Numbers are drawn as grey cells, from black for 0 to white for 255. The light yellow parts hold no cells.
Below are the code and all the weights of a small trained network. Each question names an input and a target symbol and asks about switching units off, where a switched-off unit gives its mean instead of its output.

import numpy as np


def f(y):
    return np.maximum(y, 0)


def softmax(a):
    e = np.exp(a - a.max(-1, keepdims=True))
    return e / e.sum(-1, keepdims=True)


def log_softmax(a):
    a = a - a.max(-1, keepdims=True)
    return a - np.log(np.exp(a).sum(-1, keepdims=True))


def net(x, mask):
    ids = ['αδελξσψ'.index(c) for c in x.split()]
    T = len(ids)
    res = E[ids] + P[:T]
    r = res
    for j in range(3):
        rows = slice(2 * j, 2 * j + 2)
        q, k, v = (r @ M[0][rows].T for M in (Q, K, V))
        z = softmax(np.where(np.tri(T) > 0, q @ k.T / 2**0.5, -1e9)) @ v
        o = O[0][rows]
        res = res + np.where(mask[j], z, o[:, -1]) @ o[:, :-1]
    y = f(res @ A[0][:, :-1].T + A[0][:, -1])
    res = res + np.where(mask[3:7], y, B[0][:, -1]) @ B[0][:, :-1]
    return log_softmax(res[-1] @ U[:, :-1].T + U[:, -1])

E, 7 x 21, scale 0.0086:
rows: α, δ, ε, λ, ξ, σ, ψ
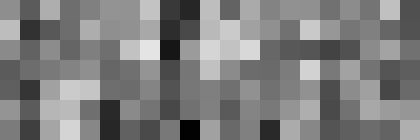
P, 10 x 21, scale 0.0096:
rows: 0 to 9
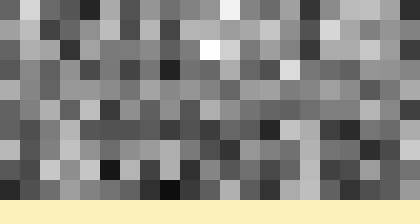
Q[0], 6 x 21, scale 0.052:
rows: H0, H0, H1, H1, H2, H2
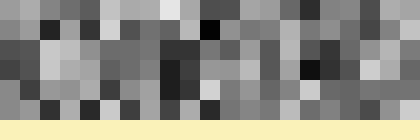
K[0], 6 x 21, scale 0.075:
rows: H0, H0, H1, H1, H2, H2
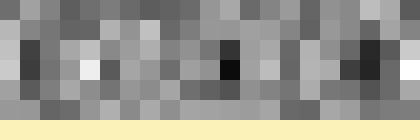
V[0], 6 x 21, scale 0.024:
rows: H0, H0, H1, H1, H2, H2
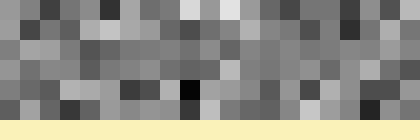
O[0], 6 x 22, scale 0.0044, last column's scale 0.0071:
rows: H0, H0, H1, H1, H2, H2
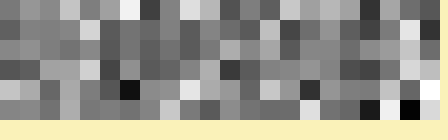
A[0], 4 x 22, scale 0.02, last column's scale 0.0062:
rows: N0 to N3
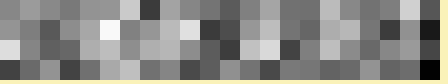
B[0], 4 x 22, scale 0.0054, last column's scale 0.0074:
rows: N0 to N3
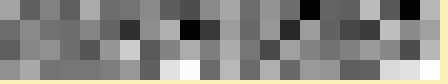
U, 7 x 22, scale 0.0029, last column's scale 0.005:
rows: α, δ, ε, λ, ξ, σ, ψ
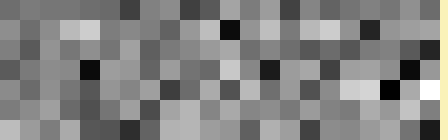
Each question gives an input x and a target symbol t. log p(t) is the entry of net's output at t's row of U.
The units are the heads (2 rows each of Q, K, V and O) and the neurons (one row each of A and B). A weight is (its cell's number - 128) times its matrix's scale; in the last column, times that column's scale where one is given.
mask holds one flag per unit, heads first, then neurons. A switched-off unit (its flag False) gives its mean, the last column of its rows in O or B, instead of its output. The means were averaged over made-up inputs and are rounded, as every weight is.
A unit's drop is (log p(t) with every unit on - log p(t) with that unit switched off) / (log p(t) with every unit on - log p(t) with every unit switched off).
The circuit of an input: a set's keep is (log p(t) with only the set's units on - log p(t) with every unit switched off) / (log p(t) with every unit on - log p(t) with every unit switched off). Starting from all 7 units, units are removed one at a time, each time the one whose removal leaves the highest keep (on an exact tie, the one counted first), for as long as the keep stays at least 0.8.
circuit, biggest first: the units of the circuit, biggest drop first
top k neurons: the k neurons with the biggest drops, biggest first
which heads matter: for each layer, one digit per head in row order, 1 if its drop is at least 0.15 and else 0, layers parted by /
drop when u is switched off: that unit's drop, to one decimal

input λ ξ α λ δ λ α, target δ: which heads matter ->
100
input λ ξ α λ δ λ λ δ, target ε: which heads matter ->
110
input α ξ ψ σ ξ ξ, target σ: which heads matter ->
001
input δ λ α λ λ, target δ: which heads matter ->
010
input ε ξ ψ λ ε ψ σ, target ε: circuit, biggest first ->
(H0; N0)
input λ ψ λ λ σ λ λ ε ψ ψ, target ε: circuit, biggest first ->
(H0; N0)
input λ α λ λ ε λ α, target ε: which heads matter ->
101
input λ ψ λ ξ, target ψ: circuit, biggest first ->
(H2)
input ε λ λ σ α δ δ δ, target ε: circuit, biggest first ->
(N0; H0; H1)
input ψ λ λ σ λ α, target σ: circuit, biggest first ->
(H2; N3)
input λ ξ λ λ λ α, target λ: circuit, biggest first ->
(H0; H2)
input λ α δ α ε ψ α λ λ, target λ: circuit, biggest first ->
(H0; H1)
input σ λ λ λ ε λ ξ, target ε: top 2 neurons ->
(N0; N3)
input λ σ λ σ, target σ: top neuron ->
(N3)
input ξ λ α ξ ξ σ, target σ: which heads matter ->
011
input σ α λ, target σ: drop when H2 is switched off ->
1.3
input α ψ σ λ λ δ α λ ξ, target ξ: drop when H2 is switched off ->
0.8
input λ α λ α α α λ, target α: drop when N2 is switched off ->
0.0
